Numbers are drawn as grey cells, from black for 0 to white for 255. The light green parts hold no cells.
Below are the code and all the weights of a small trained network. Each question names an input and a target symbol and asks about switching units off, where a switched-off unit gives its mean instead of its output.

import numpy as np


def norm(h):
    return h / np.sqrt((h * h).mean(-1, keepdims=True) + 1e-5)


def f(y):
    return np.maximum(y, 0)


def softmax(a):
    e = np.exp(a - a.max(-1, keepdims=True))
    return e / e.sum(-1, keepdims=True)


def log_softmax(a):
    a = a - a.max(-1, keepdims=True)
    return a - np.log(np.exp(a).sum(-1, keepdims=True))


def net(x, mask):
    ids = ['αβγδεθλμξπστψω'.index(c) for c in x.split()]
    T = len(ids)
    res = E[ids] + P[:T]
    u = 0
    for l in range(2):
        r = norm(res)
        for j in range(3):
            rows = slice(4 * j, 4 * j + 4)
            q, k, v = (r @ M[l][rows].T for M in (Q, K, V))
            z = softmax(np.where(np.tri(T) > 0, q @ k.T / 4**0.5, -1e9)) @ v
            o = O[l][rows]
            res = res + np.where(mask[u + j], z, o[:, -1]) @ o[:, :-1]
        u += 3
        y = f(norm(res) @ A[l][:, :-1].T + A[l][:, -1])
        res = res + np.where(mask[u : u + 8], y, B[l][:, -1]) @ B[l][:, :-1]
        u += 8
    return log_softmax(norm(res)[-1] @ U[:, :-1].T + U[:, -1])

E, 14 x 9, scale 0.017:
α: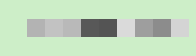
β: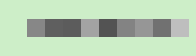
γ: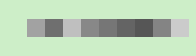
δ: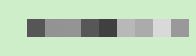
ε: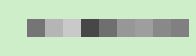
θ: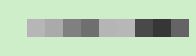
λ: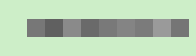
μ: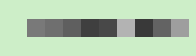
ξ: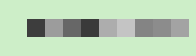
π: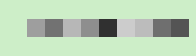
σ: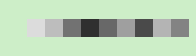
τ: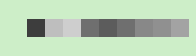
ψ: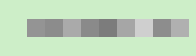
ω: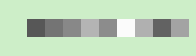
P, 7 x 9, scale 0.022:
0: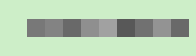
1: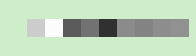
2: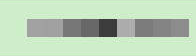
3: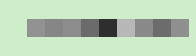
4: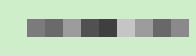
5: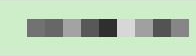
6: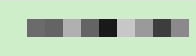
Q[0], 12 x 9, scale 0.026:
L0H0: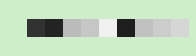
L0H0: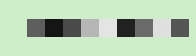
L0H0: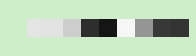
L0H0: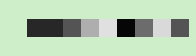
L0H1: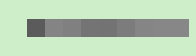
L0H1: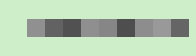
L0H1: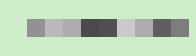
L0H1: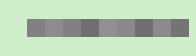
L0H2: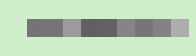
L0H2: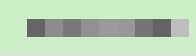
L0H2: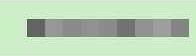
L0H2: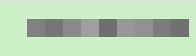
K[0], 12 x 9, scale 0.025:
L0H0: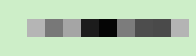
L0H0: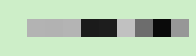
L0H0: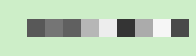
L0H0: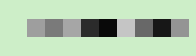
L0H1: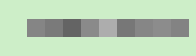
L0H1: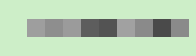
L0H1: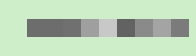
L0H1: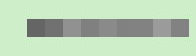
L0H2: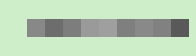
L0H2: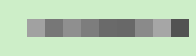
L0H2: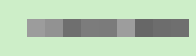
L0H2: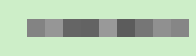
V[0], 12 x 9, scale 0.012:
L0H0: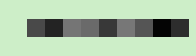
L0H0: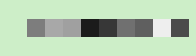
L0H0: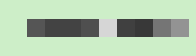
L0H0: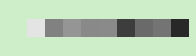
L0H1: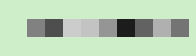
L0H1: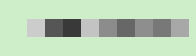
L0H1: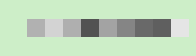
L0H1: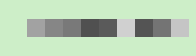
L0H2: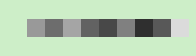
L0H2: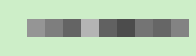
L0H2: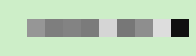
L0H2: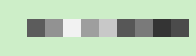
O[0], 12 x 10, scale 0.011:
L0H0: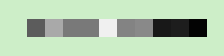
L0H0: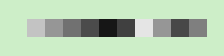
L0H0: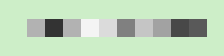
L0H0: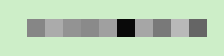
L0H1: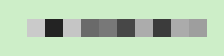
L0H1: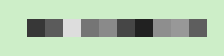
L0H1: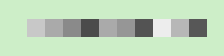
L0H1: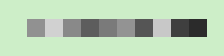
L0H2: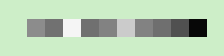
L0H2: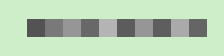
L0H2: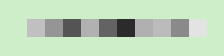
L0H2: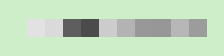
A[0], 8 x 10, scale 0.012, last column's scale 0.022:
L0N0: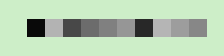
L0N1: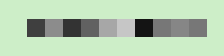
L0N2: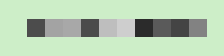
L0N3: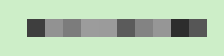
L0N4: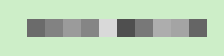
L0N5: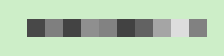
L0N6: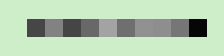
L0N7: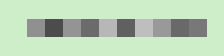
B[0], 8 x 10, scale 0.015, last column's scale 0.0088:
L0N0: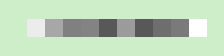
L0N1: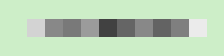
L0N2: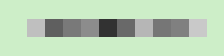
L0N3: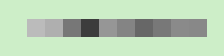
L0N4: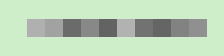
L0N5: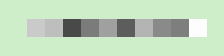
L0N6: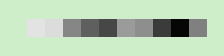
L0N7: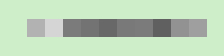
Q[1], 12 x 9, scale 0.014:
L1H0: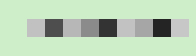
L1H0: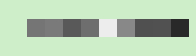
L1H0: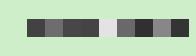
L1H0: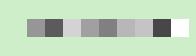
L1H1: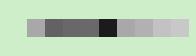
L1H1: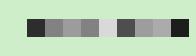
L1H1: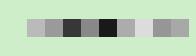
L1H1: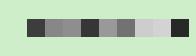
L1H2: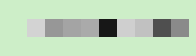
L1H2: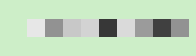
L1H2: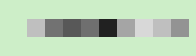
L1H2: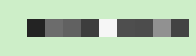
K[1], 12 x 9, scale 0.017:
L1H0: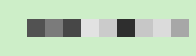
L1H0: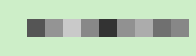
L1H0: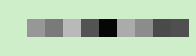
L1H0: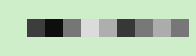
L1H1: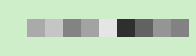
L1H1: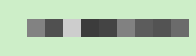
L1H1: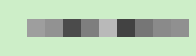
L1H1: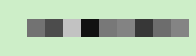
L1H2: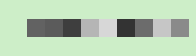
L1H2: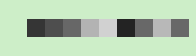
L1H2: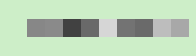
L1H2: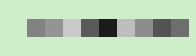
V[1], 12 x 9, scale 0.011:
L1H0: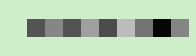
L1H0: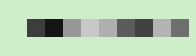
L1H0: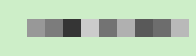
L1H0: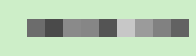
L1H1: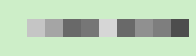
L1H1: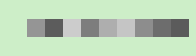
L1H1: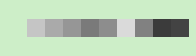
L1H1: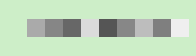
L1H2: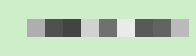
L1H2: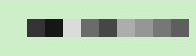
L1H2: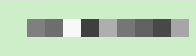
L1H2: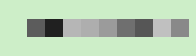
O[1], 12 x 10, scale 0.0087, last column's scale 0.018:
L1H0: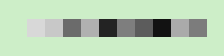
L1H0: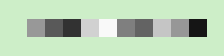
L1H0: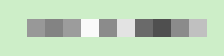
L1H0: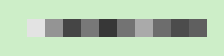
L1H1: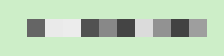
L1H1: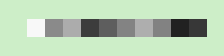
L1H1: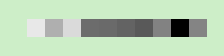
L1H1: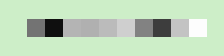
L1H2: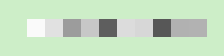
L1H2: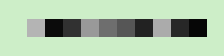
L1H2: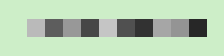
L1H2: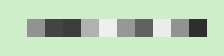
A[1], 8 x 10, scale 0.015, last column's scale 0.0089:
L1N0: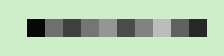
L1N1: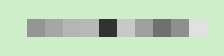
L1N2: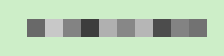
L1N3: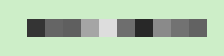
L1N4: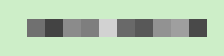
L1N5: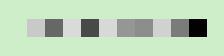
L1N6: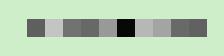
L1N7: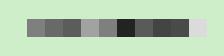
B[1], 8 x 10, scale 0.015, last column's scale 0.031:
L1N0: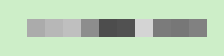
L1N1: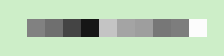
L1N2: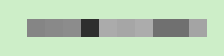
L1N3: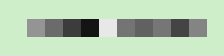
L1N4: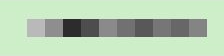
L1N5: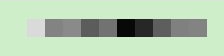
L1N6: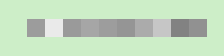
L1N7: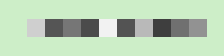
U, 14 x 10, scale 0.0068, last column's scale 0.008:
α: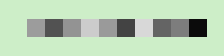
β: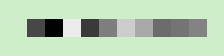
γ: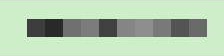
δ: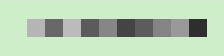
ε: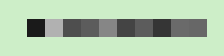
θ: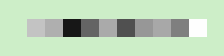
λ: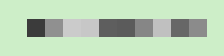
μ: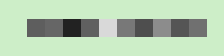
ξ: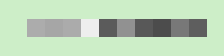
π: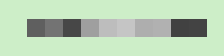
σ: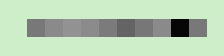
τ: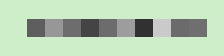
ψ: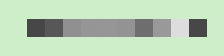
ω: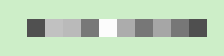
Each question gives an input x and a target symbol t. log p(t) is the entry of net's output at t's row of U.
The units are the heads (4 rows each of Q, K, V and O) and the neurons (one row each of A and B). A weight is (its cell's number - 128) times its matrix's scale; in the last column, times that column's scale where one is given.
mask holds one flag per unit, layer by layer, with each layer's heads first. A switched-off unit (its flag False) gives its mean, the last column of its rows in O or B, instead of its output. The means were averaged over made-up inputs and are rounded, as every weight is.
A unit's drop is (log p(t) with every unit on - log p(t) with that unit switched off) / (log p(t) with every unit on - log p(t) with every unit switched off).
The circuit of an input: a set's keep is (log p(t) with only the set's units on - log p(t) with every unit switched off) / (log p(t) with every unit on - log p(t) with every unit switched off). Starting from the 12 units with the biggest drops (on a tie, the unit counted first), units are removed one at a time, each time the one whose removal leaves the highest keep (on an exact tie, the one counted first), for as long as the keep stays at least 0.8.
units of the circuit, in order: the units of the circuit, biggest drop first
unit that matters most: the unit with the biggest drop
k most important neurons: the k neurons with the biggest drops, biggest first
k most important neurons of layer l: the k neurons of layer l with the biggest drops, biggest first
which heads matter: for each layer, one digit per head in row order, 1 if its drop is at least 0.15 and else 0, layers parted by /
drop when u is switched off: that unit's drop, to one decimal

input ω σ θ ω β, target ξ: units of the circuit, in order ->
(L0H0 L1H0 L0N1)
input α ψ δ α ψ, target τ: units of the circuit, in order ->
(L0H1 L0H0 L0H2)
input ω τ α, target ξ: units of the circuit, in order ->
(L0H0 L1H0 L0N1)
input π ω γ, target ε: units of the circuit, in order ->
(L0H0 L0H1)
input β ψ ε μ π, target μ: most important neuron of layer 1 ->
(L1N3)
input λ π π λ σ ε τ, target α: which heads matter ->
110 / 000
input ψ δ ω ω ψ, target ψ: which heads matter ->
110 / 010
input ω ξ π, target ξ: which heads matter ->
100 / 100
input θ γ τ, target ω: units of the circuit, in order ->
(L0H0 L1H0 L0H1)
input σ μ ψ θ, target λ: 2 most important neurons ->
(L1N1 L0N0)
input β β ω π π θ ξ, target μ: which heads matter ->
010 / 001
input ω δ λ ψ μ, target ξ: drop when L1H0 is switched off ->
0.2
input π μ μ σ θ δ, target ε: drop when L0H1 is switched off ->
0.2
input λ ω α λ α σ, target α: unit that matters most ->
L0H1
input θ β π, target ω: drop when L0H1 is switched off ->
0.1
